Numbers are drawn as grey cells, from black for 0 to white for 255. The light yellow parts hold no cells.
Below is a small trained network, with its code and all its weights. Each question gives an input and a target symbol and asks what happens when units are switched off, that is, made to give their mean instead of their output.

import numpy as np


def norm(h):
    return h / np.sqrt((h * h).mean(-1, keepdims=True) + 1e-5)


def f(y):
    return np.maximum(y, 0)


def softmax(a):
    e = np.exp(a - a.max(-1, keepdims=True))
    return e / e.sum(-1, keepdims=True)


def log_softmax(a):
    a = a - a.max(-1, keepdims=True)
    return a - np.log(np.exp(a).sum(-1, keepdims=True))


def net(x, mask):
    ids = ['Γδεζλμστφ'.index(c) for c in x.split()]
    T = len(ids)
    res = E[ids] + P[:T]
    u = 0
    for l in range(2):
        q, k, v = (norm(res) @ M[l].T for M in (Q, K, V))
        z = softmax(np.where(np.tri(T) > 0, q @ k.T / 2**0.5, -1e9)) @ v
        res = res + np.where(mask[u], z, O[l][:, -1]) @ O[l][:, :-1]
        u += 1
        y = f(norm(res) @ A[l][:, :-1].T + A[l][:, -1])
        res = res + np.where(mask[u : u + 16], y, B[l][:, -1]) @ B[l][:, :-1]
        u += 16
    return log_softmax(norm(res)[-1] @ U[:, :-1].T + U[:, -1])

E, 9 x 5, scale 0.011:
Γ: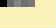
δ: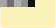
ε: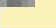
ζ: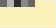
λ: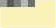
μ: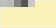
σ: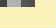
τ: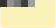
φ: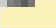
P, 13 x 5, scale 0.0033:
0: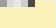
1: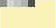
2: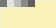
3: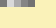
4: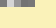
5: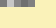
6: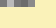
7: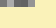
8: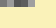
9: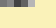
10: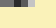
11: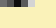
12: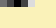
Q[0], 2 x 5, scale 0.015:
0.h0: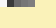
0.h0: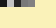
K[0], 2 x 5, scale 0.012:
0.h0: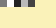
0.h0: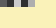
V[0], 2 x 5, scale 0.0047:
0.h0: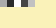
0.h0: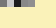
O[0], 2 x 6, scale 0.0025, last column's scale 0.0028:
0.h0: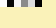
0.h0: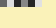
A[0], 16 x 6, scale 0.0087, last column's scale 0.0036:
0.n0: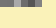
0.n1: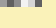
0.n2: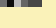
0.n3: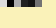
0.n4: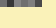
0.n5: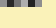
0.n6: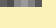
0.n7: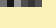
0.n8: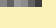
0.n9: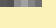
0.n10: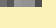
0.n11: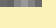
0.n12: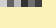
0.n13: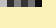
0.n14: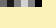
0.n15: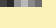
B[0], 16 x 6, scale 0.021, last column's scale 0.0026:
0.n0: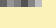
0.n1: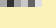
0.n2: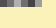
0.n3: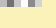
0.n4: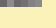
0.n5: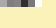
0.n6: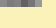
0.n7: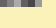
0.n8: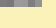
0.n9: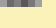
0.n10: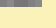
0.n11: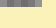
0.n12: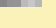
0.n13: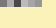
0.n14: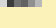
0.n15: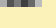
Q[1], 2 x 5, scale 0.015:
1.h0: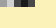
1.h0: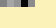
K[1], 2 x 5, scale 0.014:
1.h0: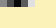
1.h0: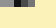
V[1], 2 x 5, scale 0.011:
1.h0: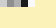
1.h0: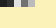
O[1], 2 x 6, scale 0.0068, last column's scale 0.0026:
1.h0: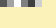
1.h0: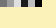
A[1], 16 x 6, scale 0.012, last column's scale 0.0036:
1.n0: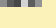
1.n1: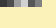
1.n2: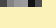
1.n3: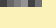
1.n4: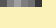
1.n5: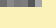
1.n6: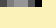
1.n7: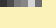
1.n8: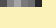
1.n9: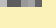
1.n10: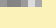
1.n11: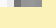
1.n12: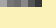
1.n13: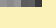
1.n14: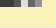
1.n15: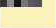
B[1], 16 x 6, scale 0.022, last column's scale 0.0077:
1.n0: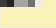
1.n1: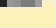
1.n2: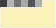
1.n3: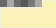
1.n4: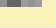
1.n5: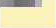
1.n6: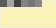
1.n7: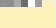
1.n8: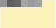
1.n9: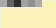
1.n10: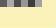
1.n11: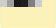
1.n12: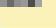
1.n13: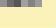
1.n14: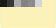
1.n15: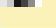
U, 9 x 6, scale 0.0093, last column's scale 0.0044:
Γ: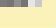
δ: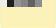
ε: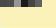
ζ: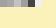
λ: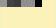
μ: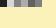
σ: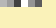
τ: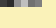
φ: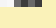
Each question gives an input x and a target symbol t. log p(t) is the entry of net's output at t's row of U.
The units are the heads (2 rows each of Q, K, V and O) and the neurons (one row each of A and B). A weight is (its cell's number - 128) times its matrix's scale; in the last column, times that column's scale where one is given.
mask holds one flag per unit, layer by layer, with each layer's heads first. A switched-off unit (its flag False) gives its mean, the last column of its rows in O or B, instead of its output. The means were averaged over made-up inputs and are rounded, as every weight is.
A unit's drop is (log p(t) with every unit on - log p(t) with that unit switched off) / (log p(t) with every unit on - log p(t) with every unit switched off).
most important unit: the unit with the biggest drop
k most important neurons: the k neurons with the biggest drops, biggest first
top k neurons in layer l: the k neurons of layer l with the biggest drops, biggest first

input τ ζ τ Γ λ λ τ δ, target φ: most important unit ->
0.n5
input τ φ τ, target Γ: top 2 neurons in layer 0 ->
0.n5, 0.n3
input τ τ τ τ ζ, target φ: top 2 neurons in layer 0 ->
0.n5, 0.n15
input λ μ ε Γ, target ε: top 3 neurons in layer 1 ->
1.n15, 1.n11, 1.n0
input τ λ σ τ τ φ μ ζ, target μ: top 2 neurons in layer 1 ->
1.n2, 1.n14
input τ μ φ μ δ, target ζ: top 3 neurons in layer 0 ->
0.n3, 0.n5, 0.n2
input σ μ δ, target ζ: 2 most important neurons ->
0.n3, 0.n5
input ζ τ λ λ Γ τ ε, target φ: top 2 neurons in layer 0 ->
0.n5, 0.n15
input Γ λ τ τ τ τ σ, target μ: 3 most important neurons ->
1.n15, 1.n11, 1.n0
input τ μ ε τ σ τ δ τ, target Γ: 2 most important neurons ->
0.n5, 1.n15
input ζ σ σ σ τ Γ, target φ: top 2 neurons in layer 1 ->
1.n0, 1.n14
